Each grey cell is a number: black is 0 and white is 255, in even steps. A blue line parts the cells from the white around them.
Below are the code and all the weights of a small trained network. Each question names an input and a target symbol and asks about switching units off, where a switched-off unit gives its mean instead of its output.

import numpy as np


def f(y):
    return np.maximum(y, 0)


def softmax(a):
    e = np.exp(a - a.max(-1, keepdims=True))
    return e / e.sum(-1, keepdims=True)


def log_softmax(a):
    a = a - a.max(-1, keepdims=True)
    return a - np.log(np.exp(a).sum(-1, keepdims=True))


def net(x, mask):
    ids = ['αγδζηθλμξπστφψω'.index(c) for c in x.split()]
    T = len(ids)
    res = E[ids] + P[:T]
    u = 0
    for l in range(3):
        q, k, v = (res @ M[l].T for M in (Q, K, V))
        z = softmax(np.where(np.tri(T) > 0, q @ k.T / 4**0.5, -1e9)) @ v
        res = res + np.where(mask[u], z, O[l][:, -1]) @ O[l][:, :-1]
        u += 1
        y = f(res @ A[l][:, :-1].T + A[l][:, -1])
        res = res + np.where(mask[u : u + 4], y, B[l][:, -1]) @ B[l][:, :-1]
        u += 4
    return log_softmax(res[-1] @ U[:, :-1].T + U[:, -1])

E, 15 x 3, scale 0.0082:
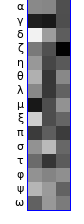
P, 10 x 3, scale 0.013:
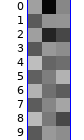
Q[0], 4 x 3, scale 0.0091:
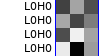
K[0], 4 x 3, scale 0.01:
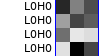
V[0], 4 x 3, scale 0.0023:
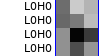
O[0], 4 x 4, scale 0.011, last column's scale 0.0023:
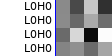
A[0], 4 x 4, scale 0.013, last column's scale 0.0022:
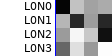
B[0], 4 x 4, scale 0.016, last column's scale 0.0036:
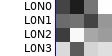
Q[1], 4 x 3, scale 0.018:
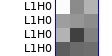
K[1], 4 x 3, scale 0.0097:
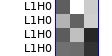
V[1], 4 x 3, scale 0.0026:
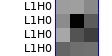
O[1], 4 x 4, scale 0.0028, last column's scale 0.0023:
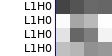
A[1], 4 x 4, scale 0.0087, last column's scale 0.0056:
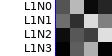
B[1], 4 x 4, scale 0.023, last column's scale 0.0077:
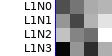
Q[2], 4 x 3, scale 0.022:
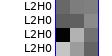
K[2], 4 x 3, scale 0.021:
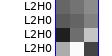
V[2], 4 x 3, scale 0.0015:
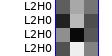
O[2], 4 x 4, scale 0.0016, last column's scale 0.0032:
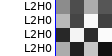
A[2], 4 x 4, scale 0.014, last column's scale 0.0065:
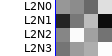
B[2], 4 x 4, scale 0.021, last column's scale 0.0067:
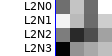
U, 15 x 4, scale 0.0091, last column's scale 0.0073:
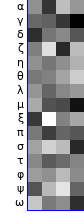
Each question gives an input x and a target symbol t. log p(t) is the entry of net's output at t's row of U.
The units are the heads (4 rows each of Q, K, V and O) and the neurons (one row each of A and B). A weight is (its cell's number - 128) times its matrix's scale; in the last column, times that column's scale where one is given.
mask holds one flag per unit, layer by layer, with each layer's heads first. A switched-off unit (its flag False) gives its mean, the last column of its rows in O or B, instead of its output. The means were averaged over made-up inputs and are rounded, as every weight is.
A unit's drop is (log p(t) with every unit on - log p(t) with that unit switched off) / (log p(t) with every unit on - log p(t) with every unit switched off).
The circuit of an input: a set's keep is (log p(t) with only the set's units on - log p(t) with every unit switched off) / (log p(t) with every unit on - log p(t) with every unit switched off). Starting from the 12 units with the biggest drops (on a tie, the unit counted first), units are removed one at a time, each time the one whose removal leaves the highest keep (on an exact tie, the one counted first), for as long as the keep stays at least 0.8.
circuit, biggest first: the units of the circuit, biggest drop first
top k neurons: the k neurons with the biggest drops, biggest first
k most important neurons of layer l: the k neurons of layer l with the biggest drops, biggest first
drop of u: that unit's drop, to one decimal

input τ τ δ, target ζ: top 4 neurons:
L1N1, L2N3, L2N0, L0N2
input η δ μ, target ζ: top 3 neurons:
L1N1, L1N2, L2N0
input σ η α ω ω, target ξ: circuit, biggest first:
L1N2, L1N1
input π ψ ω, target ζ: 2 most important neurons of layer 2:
L2N3, L2N0
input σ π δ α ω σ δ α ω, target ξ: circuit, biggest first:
L1N2, L0N0
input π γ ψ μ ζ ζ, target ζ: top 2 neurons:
L1N1, L0N3
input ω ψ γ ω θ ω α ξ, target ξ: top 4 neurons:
L0N0, L1N1, L1N2, L2N3
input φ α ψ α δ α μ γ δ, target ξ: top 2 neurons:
L1N2, L0N3
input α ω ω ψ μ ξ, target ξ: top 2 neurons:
L0N0, L1N1
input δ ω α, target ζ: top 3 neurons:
L1N1, L2N0, L2N3
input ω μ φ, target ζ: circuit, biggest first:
L1N1, L0N3
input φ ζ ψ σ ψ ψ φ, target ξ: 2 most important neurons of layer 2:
L2N1, L2N0
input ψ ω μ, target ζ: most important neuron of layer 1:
L1N1
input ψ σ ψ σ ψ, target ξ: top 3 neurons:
L1N2, L0N0, L0N3
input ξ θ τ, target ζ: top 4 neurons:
L1N1, L2N0, L1N2, L2N3
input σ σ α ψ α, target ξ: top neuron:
L0N0
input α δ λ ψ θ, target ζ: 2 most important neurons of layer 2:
L2N3, L2N0
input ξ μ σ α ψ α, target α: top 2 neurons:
L1N1, L0N0
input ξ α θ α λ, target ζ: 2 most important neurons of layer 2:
L2N3, L2N0
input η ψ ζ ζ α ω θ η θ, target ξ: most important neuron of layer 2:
L2N1
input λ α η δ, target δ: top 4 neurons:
L2N2, L2N3, L0N2, L1N2
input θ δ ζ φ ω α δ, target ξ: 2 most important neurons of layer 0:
L0N0, L0N2
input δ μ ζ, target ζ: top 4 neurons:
L1N1, L1N2, L2N0, L2N3
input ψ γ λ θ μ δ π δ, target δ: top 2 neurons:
L2N2, L2N3
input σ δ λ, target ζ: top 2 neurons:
L1N1, L2N0
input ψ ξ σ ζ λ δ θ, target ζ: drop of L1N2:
-0.1
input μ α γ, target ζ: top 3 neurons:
L1N1, L1N2, L2N0
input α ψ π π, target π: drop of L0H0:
0.0
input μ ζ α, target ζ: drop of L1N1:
0.8
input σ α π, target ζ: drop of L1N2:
0.4
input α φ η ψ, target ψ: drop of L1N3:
0.2
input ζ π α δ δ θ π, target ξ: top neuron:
L1N0
